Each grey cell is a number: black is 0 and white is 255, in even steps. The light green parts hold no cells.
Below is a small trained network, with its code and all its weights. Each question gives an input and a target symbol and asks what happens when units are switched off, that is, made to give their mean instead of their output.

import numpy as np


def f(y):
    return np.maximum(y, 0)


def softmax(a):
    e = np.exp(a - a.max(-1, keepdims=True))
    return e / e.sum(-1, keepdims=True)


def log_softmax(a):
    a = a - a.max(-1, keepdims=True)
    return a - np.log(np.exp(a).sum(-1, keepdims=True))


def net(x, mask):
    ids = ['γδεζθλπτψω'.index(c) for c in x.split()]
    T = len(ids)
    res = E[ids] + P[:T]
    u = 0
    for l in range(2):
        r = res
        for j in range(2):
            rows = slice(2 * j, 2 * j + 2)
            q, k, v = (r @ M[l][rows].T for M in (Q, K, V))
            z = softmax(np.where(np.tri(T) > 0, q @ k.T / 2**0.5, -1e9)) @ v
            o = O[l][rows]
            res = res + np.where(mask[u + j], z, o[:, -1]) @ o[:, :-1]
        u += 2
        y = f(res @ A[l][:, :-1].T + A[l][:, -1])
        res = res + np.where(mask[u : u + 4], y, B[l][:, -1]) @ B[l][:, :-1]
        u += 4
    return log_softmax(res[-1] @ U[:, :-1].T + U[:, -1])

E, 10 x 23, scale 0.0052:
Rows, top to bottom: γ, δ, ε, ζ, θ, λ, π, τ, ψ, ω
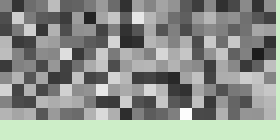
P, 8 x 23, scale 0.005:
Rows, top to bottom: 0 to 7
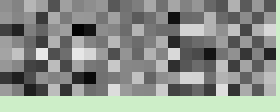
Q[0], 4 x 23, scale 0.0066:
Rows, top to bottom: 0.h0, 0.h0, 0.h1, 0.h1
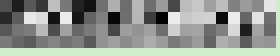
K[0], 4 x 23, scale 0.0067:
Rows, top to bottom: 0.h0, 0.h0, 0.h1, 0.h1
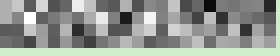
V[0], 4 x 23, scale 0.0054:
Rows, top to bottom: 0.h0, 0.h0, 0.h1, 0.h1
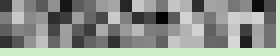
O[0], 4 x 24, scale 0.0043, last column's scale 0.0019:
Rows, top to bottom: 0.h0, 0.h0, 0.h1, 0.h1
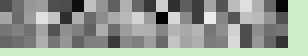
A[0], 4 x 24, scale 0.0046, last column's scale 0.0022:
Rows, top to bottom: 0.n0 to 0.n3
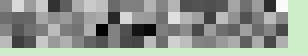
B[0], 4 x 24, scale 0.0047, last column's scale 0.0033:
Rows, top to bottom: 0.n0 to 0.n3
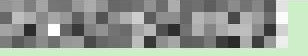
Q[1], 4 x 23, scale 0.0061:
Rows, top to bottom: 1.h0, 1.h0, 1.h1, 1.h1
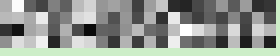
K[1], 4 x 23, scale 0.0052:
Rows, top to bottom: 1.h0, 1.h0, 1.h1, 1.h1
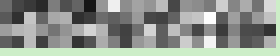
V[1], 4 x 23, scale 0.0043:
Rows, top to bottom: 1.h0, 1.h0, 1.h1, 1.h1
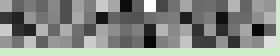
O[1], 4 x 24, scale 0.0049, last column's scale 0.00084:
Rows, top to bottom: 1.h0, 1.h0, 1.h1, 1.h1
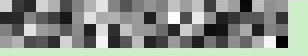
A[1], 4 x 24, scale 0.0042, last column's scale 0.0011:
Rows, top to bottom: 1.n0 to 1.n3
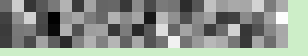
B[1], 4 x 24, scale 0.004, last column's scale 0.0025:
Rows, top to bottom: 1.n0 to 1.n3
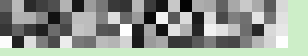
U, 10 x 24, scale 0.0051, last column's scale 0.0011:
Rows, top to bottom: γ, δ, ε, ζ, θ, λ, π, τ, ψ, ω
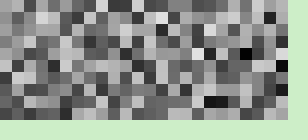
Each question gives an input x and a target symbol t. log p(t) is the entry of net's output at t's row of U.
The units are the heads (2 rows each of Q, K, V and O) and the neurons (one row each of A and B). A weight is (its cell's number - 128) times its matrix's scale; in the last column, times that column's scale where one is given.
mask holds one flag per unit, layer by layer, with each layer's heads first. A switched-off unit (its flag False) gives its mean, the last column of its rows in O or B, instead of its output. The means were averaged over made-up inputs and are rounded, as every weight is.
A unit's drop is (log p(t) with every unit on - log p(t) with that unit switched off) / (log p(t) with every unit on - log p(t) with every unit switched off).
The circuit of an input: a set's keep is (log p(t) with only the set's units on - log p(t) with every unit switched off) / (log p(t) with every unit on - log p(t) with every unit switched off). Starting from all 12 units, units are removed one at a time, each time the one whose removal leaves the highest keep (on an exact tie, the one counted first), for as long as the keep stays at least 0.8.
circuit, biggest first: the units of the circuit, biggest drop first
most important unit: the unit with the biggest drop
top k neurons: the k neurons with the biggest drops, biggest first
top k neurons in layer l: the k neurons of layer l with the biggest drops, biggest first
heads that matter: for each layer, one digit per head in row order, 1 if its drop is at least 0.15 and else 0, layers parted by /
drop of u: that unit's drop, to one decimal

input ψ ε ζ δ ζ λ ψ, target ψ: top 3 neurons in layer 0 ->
[0.n3 0.n1 0.n0]
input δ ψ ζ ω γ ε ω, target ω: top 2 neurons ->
[1.n2 0.n2]
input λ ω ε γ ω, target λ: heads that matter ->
00 / 11
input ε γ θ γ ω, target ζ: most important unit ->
1.h0
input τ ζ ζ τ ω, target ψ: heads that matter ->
00 / 01
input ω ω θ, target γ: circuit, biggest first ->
[1.h1 1.h0]
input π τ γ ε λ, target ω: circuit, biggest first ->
[0.h0 1.n2]
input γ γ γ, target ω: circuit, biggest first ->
[1.n2 0.h0 1.h0 0.n1]
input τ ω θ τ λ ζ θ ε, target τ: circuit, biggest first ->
[0.n2 0.h1 1.n0 1.h1]
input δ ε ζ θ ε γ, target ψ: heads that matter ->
11 / 01
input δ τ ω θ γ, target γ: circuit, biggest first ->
[1.h1 1.h0 0.n0]
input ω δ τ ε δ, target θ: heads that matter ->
10 / 00
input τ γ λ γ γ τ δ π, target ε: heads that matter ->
10 / 00
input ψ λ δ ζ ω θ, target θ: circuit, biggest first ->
[0.h0]
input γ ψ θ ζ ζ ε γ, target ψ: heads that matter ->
00 / 01
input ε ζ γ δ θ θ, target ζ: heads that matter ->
10 / 11
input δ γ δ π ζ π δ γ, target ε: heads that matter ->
10 / 00
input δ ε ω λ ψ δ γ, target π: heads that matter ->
00 / 10
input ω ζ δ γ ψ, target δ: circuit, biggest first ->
[1.h1 0.h0 0.h1]
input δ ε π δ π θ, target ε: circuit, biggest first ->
[0.h0]
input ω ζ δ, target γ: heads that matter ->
00 / 11
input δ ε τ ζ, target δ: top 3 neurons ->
[0.n2 0.n3 0.n1]
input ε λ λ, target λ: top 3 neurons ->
[1.n3 0.n1 0.n2]
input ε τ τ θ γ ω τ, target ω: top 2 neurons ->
[1.n2 0.n2]
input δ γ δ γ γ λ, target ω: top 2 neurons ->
[1.n2 0.n1]
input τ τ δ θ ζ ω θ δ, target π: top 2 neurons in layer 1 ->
[1.n1 1.n3]
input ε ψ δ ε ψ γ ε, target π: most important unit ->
1.h0
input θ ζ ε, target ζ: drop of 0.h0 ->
0.1
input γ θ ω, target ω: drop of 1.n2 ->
0.8
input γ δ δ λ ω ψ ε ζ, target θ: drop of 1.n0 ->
0.0
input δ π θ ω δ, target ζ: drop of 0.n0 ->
0.1
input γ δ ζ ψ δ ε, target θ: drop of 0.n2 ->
0.2
